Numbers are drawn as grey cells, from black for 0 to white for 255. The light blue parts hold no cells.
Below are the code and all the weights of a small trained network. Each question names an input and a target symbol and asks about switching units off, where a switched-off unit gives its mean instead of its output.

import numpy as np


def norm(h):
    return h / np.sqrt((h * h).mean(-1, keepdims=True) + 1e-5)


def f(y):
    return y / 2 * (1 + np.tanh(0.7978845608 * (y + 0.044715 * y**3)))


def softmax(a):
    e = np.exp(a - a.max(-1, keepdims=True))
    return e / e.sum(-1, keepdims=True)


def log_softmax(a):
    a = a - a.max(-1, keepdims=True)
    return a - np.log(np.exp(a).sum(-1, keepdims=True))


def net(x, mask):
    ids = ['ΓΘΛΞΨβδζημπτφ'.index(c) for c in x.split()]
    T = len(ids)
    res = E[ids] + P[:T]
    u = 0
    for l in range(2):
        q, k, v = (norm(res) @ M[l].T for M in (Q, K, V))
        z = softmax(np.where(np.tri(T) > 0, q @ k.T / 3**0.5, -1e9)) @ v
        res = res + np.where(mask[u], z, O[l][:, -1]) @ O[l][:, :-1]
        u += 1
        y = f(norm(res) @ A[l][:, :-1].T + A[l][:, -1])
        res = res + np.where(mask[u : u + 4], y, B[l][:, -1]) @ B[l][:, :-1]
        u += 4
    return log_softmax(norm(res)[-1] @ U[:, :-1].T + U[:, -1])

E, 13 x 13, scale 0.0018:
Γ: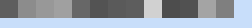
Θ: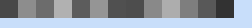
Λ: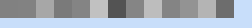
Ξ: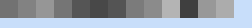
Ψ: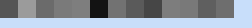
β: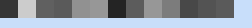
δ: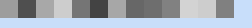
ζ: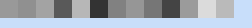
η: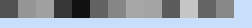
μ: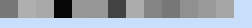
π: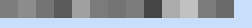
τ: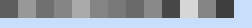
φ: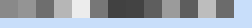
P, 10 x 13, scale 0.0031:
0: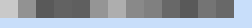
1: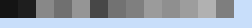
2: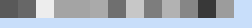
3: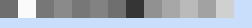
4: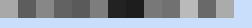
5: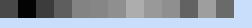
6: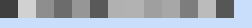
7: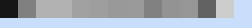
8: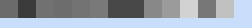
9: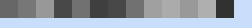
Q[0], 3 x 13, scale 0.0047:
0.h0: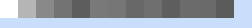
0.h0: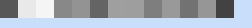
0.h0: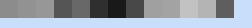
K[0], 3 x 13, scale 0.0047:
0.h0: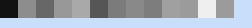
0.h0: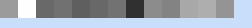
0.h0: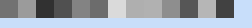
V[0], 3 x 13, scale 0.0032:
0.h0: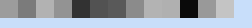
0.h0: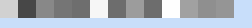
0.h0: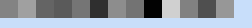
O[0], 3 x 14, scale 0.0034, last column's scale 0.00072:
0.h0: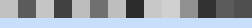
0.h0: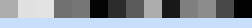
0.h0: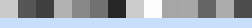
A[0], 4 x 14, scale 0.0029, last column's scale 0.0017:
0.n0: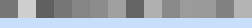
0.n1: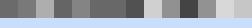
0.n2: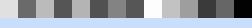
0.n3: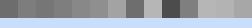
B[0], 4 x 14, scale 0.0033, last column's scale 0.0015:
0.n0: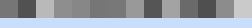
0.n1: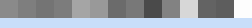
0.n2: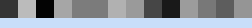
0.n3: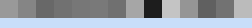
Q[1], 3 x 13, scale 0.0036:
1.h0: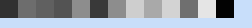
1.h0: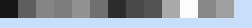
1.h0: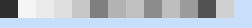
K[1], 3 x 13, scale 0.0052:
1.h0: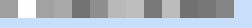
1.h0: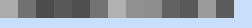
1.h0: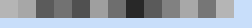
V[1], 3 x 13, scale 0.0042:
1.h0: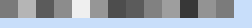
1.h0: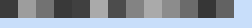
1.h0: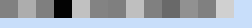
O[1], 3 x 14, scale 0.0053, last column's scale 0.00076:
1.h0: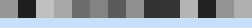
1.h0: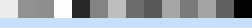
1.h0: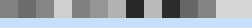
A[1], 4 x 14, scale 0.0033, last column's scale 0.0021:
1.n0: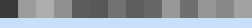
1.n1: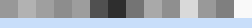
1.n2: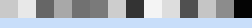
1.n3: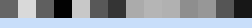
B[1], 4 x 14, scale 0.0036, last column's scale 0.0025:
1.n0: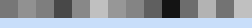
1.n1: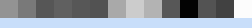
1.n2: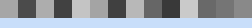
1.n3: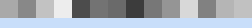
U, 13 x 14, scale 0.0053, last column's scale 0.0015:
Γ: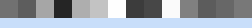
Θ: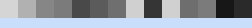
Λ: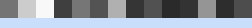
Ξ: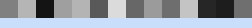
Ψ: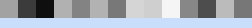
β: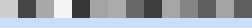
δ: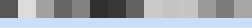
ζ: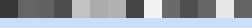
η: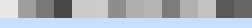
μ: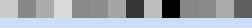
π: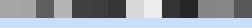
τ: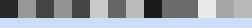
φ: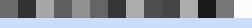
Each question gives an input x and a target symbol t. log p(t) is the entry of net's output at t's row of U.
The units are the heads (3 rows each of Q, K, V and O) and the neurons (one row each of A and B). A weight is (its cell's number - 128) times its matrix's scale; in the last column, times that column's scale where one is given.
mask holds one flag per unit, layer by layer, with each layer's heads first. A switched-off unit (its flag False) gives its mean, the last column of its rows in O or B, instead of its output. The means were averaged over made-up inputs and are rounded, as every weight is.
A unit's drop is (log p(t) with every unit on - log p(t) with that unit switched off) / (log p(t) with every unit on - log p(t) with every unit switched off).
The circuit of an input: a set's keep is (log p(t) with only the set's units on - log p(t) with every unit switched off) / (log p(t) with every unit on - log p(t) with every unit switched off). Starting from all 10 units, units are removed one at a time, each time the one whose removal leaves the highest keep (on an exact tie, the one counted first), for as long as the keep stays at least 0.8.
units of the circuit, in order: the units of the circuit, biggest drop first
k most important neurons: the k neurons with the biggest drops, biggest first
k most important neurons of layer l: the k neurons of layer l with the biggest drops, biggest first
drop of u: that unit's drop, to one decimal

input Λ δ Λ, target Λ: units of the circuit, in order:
0.h0
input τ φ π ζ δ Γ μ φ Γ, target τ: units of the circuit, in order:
0.h0, 1.h0
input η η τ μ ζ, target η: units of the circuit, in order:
1.h0, 1.n2
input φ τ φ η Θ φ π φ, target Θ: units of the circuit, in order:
1.h0, 0.h0, 0.n0
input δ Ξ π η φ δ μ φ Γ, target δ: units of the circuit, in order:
1.h0, 1.n3
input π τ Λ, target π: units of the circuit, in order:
0.h0, 1.n1
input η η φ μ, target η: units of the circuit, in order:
1.h0, 1.n2
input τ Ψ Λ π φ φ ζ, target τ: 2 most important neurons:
0.n3, 0.n0
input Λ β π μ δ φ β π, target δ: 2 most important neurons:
1.n3, 0.n0
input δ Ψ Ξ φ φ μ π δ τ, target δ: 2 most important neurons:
0.n1, 1.n3
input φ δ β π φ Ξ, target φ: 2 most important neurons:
0.n1, 1.n3
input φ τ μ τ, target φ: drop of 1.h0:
1.0
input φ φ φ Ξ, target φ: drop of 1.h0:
0.7
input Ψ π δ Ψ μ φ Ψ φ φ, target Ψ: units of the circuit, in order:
0.h0
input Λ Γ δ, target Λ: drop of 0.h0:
0.8
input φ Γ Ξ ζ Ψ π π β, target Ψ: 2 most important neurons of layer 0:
0.n0, 0.n2
